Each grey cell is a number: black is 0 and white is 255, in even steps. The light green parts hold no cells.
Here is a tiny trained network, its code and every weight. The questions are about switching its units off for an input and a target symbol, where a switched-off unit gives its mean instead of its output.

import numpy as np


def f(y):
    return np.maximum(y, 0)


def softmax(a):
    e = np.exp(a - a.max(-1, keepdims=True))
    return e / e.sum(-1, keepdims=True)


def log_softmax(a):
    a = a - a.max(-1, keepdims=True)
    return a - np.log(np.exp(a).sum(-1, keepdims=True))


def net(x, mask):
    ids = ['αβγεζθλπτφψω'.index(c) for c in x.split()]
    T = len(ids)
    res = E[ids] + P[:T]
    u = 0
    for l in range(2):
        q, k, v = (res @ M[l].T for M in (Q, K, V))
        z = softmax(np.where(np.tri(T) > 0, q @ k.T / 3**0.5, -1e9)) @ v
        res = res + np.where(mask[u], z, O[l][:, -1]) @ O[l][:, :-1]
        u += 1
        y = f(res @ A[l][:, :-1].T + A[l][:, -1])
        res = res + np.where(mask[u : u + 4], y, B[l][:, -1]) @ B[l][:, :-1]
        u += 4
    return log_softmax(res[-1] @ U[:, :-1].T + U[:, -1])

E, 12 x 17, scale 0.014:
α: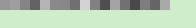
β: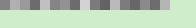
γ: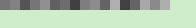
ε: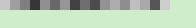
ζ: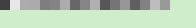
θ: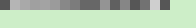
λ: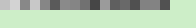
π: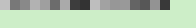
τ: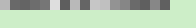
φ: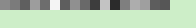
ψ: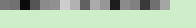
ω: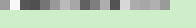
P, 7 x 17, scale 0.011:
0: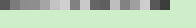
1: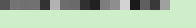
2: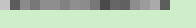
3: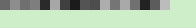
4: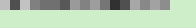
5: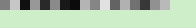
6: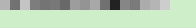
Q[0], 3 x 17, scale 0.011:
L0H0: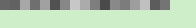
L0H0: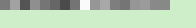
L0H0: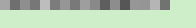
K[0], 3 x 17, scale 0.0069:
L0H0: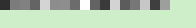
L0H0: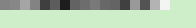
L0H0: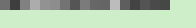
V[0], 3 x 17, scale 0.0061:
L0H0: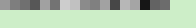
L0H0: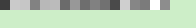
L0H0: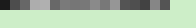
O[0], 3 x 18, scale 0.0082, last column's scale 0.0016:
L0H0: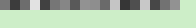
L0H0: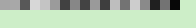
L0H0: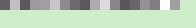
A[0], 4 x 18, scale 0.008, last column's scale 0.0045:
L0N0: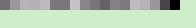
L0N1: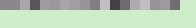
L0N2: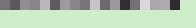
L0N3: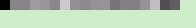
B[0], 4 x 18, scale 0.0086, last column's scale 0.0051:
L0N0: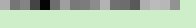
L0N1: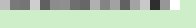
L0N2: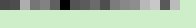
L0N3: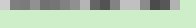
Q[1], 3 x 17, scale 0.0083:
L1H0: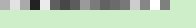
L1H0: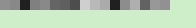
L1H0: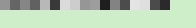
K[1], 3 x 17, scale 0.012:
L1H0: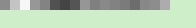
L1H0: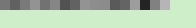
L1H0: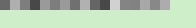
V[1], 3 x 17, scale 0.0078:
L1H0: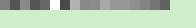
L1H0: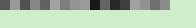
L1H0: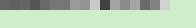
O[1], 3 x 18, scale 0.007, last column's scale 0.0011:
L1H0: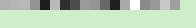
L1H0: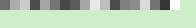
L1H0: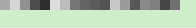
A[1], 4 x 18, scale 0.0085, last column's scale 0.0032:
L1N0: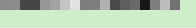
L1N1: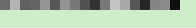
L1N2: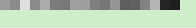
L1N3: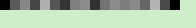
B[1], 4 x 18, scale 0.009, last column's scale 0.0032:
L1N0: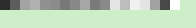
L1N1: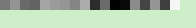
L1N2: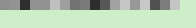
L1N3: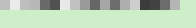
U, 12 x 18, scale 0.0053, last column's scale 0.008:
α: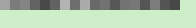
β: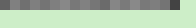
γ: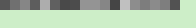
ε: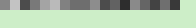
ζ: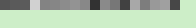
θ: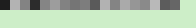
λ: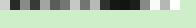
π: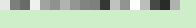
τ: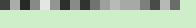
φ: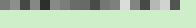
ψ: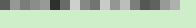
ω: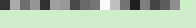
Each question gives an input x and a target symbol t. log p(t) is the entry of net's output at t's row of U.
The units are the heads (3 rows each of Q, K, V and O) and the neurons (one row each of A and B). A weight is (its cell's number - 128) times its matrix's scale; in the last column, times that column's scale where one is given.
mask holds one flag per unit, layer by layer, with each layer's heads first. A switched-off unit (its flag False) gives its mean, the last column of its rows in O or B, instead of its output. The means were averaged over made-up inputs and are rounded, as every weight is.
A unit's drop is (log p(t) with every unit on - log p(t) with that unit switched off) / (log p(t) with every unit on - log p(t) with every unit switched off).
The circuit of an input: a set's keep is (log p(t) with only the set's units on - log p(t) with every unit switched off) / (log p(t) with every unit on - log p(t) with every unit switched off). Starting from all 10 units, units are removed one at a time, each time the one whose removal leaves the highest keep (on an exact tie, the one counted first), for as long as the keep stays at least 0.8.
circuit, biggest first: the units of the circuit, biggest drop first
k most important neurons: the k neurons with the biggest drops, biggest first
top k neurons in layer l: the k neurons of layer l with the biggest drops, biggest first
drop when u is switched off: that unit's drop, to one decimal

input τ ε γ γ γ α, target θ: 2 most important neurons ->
(L1N0; L1N1)
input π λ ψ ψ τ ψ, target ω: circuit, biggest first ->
(L0H0; L1H0)
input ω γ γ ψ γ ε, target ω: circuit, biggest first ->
(L0H0; L1H0)
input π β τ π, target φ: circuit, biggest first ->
(L1H0)
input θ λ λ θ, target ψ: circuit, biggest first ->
(L1H0; L1N3)
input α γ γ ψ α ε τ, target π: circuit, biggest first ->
(L1N2; L0H0)
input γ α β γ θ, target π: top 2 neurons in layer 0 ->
(L0N3; L0N1)
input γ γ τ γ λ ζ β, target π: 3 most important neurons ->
(L0N1; L1N0; L0N2)
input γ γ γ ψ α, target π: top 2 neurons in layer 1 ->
(L1N0; L1N1)
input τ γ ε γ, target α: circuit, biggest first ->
(L0H0; L1N3; L1N1; L0N1)
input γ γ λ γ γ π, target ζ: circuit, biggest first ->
(L1H0; L1N1)
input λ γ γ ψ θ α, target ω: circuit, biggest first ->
(L0H0; L1H0; L0N3)
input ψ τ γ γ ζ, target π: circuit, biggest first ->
(L0N3; L1N2)
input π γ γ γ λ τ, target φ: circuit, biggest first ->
(L1H0)
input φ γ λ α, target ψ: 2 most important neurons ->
(L0N1; L1N3)
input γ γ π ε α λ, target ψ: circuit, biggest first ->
(L1H0; L1N3; L0N1)
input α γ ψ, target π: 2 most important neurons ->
(L1N0; L0N2)
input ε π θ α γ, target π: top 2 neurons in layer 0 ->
(L0N2; L0N0)
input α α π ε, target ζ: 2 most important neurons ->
(L1N1; L1N0)
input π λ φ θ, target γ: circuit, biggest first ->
(L1H0)
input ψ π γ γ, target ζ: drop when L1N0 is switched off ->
0.2
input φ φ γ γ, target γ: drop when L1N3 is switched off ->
0.0
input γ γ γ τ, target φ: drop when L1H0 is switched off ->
1.1
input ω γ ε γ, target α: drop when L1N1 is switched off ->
0.3
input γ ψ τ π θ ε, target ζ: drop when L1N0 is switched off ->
0.1
